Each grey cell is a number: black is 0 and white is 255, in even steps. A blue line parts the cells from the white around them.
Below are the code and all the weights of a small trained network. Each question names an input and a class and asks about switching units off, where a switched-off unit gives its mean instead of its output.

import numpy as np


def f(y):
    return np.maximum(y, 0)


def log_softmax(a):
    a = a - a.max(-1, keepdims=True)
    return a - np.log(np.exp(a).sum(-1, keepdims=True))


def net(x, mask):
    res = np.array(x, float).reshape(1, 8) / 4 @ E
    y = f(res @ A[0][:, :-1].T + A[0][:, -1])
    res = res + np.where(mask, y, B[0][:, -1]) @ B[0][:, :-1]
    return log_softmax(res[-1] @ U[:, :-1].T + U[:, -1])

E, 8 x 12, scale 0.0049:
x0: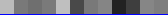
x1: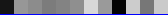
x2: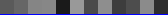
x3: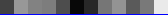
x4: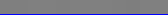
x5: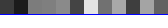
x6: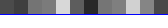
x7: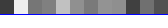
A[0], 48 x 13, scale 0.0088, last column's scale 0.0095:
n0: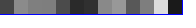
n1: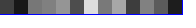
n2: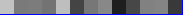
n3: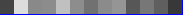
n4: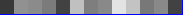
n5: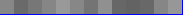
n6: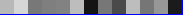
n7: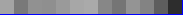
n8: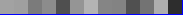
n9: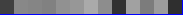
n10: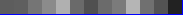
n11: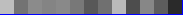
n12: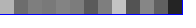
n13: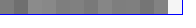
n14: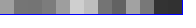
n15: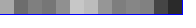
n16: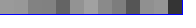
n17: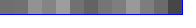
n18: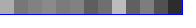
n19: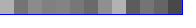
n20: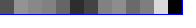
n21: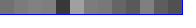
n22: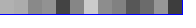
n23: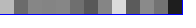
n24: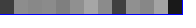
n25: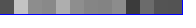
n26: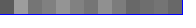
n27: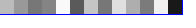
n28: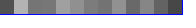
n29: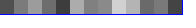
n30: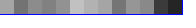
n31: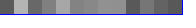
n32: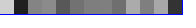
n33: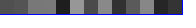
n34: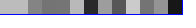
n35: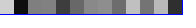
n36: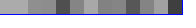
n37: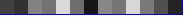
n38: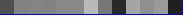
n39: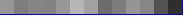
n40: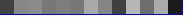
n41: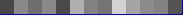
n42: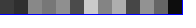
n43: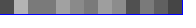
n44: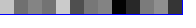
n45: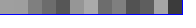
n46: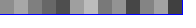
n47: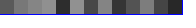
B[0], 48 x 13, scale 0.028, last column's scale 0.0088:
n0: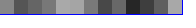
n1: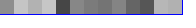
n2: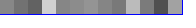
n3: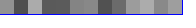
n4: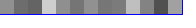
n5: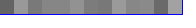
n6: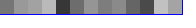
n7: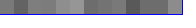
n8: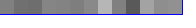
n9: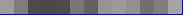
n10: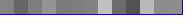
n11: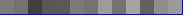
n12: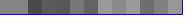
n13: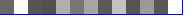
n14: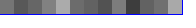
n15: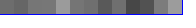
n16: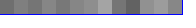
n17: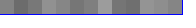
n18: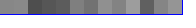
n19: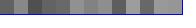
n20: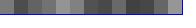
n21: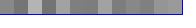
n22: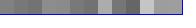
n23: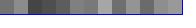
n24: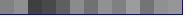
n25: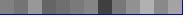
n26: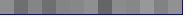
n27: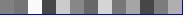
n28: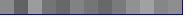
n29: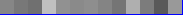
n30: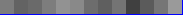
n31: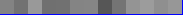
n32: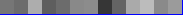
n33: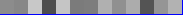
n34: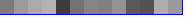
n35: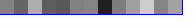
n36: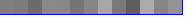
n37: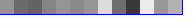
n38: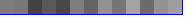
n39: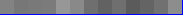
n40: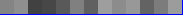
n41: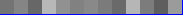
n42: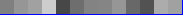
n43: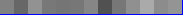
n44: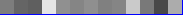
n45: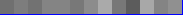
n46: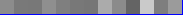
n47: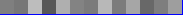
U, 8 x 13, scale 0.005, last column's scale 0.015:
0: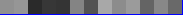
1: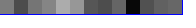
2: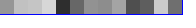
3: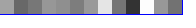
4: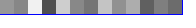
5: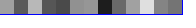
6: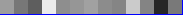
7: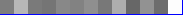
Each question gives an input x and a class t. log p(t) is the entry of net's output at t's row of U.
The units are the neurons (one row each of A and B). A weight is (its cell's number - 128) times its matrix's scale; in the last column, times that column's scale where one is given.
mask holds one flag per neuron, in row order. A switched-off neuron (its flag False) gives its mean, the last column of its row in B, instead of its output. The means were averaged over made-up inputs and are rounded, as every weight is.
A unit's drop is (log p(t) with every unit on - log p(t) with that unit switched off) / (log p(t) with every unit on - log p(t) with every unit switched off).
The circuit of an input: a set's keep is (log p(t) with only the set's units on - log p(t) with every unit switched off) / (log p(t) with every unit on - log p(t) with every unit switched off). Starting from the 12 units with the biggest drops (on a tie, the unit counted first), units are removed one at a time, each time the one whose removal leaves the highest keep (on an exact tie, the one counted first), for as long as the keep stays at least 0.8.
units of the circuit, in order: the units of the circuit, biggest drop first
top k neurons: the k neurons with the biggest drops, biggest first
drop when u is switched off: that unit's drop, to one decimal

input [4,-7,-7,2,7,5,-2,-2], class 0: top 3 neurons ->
[n23; n11; n12]
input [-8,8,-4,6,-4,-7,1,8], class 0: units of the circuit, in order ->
[n40]
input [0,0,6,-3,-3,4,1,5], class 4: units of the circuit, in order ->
[n33; n47]
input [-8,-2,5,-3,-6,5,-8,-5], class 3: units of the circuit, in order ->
[n22; n46]
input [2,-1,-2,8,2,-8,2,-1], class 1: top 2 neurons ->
[n0; n20]
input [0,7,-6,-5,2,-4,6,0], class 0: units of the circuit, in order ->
[n9; n38]
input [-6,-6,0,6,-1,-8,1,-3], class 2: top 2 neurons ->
[n6; n34]
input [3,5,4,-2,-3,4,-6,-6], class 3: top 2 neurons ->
[n22; n8]
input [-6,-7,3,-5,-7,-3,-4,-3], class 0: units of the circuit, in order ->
[n18; n11]
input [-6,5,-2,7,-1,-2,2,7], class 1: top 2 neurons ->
[n0; n20]
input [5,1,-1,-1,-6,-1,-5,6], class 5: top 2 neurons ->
[n25; n3]
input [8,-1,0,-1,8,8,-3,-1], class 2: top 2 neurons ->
[n1; n42]
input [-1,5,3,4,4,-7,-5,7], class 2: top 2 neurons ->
[n6; n34]
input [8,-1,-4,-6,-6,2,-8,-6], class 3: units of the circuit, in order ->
[n22]
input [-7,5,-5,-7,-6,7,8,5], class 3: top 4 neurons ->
[n37; n10; n0; n20]
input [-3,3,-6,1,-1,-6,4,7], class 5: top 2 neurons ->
[n3; n1]
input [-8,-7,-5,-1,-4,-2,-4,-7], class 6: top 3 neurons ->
[n4; n29; n41]
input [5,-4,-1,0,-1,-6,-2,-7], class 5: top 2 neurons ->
[n35; n32]
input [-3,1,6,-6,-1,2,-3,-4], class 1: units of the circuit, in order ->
[n14; n15]
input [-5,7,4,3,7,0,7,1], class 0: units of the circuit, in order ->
[n40]
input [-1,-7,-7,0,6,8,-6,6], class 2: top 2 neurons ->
[n1; n42]
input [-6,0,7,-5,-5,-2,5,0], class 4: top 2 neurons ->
[n33; n47]
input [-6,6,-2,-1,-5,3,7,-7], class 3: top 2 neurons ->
[n37; n10]
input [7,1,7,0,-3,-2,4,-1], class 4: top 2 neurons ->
[n33; n47]
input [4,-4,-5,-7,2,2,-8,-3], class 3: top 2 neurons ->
[n22; n46]
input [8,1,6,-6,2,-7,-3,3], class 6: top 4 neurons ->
[n44; n2; n1; n42]
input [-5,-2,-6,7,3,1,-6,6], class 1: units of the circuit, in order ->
[n0]
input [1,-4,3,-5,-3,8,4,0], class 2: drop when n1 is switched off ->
0.4
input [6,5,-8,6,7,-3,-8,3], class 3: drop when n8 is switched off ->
0.2
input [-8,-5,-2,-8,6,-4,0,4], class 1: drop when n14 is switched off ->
0.4
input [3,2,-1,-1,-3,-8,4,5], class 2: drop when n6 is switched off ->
0.2
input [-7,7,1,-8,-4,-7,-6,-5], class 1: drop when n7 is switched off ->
0.1
